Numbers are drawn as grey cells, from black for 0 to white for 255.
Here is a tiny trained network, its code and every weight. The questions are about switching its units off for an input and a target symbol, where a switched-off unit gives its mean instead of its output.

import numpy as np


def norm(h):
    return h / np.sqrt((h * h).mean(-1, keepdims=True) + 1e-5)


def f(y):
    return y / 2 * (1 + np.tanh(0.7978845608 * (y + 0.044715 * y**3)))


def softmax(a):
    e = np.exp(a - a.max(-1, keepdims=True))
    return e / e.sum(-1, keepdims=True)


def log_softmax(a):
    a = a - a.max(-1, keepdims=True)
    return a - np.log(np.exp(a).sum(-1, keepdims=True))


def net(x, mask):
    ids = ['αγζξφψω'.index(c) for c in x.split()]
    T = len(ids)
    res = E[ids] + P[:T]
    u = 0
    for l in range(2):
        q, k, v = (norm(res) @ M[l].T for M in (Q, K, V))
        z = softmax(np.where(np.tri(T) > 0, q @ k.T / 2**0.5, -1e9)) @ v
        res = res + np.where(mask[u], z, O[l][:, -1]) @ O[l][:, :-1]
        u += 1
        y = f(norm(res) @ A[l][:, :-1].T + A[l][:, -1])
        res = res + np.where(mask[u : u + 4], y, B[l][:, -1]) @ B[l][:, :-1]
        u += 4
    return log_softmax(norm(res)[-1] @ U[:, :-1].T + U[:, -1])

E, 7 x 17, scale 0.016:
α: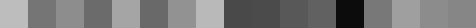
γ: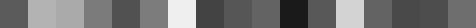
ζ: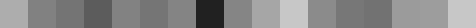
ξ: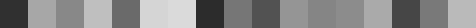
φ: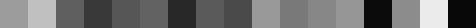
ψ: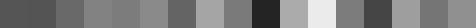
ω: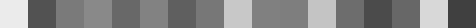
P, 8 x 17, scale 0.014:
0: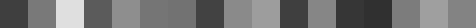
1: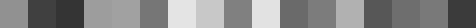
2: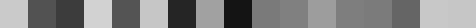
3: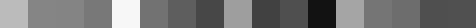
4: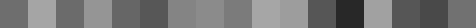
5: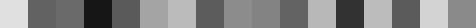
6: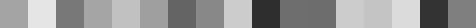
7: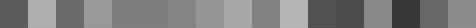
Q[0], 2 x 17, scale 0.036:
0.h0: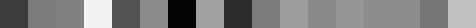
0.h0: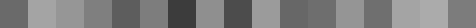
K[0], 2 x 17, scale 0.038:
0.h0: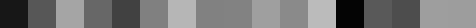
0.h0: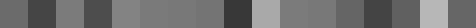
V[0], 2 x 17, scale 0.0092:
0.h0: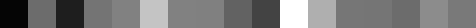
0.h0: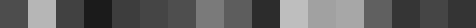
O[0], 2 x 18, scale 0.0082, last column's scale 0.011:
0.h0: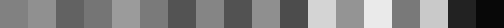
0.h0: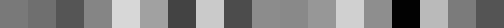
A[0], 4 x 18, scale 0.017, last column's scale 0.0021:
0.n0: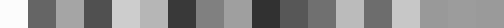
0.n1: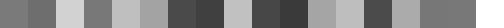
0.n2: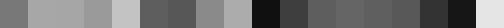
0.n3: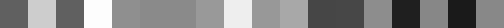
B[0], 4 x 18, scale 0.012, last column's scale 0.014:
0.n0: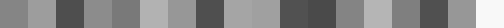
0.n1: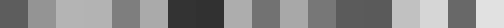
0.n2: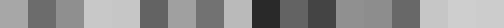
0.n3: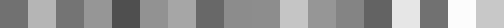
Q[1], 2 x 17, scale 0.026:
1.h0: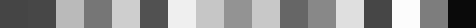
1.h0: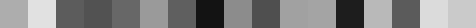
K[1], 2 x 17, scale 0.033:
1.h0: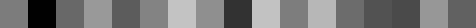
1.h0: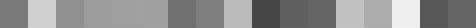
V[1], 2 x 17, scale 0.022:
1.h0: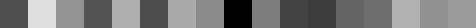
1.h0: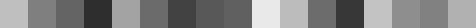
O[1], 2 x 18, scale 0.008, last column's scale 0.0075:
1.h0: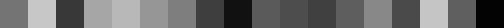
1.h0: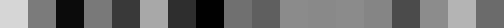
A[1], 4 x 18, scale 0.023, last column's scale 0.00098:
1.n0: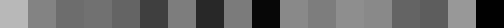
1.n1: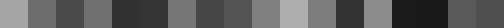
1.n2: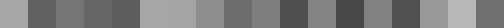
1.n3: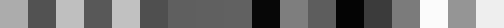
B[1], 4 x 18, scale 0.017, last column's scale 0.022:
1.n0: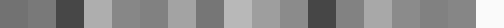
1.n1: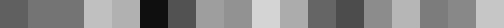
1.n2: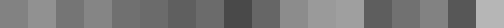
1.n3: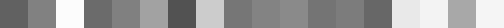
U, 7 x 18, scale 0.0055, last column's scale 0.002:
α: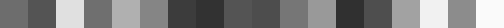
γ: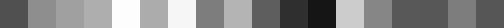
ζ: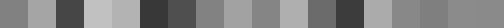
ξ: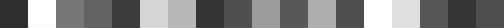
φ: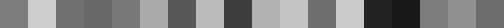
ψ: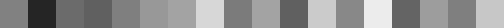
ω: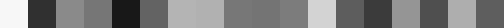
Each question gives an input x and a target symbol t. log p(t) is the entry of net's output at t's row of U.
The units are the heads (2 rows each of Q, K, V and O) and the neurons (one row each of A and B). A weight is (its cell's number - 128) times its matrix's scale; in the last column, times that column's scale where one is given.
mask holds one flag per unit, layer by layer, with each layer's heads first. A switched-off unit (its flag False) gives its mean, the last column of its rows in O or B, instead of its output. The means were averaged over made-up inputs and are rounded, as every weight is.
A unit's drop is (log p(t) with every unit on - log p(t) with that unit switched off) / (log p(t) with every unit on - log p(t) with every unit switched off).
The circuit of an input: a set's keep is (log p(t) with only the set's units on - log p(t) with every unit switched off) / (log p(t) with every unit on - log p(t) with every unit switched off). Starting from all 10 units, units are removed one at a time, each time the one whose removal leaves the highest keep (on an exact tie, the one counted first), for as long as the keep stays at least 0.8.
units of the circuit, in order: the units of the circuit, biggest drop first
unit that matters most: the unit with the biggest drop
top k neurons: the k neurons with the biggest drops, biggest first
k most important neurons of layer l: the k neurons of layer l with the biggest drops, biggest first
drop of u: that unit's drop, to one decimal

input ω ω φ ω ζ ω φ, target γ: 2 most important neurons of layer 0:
0.n0; 0.n2
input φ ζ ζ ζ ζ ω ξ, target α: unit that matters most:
0.n1
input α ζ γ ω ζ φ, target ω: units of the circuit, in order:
1.h0; 0.n1; 1.n3; 1.n0
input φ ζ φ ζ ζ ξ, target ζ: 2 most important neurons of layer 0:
0.n1; 0.n2
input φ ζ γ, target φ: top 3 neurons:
0.n1; 1.n3; 1.n0
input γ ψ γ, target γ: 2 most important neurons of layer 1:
1.n3; 1.n1
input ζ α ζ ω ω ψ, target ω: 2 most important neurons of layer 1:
1.n3; 1.n0
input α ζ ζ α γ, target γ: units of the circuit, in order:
0.n2; 1.n1
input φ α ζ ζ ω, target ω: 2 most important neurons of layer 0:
0.n3; 0.n1
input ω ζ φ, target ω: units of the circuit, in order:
1.h0; 1.n3; 1.n0; 0.n1
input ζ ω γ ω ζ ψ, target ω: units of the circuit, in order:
1.h0; 1.n3; 1.n0
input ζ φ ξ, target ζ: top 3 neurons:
0.n2; 0.n1; 1.n1
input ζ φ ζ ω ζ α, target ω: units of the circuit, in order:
1.h0; 0.n1; 1.n3; 1.n0
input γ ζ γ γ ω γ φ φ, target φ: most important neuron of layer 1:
1.n3
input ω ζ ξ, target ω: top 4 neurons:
1.n3; 1.n0; 0.n1; 1.n1
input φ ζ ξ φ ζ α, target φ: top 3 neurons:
1.n2; 0.n0; 0.n2
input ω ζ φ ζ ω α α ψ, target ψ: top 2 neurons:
0.n1; 1.n3
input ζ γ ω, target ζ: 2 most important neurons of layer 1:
1.n1; 1.n3
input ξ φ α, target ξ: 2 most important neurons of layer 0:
0.n1; 0.n0
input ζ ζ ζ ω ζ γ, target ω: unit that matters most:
1.h0
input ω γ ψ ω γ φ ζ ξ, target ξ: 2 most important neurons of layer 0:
0.n3; 0.n2
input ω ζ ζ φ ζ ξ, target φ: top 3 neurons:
0.n1; 1.n3; 0.n2
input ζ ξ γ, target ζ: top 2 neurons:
0.n1; 0.n2
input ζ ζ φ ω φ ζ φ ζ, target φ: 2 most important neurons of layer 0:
0.n2; 0.n0
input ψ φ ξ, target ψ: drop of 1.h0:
0.3
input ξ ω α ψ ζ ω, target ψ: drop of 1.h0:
0.4
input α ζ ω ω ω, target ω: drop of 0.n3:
0.0
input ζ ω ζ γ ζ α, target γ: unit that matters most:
1.h0
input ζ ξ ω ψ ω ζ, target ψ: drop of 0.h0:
0.7
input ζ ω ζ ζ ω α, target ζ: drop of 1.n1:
0.2
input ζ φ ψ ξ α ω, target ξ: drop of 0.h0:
0.1
